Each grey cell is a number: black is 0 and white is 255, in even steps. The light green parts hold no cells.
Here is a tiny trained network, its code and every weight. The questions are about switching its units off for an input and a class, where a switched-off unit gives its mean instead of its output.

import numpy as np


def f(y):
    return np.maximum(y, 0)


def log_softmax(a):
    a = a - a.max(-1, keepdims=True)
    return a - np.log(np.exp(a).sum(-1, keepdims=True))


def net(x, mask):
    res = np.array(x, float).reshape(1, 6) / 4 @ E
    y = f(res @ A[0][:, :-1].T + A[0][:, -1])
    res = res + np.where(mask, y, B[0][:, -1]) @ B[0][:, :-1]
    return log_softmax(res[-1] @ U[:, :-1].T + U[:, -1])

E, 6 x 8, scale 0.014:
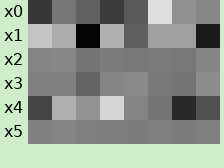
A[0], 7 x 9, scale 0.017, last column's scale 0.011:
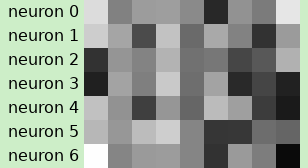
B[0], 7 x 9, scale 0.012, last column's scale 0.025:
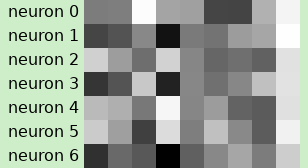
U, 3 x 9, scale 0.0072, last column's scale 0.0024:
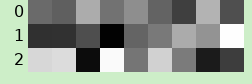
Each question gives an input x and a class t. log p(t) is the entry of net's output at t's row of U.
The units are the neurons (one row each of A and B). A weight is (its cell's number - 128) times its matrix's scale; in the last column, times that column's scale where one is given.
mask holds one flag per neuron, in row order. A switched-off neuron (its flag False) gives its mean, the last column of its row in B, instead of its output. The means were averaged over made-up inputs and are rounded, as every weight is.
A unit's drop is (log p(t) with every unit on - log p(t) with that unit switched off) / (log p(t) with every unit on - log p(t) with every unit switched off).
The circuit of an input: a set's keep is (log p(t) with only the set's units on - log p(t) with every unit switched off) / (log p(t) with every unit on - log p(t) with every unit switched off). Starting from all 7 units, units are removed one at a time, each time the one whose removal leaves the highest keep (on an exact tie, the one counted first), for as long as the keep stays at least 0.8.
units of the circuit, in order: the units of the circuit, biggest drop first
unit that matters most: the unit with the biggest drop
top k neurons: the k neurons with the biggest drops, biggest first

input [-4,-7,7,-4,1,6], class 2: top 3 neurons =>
(neuron 5; neuron 3; neuron 1)
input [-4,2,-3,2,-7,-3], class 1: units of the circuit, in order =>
(neuron 6)
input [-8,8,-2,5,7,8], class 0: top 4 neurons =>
(neuron 1; neuron 3; neuron 0; neuron 4)
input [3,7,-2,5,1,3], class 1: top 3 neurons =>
(neuron 1; neuron 5; neuron 0)
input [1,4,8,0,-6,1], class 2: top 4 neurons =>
(neuron 4; neuron 3; neuron 6; neuron 0)
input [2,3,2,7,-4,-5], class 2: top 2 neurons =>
(neuron 3; neuron 4)
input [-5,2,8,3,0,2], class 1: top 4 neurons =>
(neuron 6; neuron 1; neuron 2; neuron 4)
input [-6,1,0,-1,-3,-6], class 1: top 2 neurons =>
(neuron 6; neuron 4)
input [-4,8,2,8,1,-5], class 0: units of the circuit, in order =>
(neuron 1; neuron 4)
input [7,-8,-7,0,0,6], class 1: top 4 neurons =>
(neuron 0; neuron 4; neuron 5; neuron 2)
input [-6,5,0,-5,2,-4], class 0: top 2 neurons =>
(neuron 1; neuron 0)
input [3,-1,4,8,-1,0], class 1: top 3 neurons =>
(neuron 5; neuron 4; neuron 2)
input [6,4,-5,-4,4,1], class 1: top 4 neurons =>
(neuron 3; neuron 0; neuron 1; neuron 5)
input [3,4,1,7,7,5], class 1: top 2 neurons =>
(neuron 3; neuron 1)
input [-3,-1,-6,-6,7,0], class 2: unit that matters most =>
neuron 5
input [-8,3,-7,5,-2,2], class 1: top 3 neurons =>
(neuron 6; neuron 1; neuron 2)
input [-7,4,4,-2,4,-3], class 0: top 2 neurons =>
(neuron 1; neuron 0)
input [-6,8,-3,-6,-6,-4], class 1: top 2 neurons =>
(neuron 6; neuron 1)
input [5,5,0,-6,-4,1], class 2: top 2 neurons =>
(neuron 4; neuron 3)
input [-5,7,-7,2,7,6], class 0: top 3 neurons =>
(neuron 1; neuron 3; neuron 4)
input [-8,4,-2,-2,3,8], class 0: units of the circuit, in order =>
(neuron 0)
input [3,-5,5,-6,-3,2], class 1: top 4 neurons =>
(neuron 0; neuron 5; neuron 4; neuron 2)
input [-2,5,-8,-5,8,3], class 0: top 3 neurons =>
(neuron 3; neuron 1; neuron 2)
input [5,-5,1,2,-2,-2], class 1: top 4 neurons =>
(neuron 0; neuron 5; neuron 4; neuron 2)
